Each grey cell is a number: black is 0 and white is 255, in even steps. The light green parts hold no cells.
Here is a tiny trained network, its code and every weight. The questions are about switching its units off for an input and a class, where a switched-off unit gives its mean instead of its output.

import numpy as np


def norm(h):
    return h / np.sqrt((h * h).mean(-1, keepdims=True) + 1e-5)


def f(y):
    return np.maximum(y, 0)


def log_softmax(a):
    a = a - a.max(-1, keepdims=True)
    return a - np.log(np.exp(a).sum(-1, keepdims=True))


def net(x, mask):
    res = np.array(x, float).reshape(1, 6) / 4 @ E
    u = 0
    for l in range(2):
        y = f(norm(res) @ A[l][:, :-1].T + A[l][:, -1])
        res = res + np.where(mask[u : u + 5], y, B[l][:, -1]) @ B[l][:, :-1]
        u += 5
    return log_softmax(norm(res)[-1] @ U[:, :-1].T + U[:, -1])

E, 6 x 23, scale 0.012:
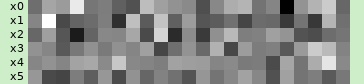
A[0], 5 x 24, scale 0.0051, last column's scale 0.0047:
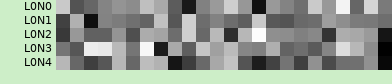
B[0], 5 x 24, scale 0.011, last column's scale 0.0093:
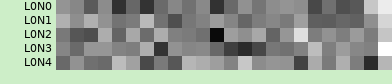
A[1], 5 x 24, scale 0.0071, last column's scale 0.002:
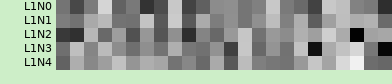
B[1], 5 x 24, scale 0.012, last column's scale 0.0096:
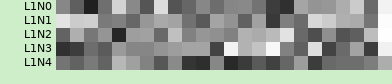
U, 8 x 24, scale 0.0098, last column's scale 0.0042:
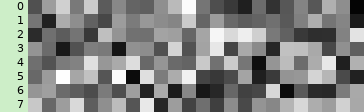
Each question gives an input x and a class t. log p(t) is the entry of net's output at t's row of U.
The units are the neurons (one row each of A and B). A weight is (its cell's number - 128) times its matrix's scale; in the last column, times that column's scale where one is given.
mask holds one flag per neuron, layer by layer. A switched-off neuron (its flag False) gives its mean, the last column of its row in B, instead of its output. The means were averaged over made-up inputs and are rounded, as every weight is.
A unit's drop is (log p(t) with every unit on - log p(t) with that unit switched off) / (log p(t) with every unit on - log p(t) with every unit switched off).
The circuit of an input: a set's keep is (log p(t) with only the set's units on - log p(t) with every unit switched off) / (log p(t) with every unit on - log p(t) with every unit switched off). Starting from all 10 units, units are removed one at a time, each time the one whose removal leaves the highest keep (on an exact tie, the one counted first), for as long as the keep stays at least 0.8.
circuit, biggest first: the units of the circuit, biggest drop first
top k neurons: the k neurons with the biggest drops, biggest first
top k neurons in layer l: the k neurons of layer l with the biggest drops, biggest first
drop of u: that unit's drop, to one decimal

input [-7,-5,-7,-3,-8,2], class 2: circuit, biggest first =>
(L1N2)
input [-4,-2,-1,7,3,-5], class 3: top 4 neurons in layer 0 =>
(L0N0; L0N4; L0N1; L0N2)
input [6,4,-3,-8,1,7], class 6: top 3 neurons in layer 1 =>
(L1N3; L1N2; L1N1)
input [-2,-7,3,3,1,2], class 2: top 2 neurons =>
(L1N2; L1N1)
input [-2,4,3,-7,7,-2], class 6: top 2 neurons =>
(L1N3; L1N0)
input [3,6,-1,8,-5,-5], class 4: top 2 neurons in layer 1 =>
(L1N3; L1N2)
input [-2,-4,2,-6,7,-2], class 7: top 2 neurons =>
(L1N3; L0N3)
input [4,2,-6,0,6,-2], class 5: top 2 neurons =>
(L0N3; L0N2)
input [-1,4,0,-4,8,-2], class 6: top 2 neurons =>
(L1N4; L1N3)
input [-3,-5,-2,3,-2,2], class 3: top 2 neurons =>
(L0N0; L1N0)
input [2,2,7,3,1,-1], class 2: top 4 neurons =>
(L1N0; L1N1; L0N3; L0N1)
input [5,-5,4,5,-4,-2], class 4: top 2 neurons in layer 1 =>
(L1N3; L1N0)
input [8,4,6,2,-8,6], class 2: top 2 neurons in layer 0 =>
(L0N3; L0N0)
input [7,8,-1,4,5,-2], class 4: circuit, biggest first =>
(L1N3)
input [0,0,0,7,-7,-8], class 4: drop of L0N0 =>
0.2
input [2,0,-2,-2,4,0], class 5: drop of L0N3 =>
0.4
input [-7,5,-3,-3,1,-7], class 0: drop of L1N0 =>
0.1
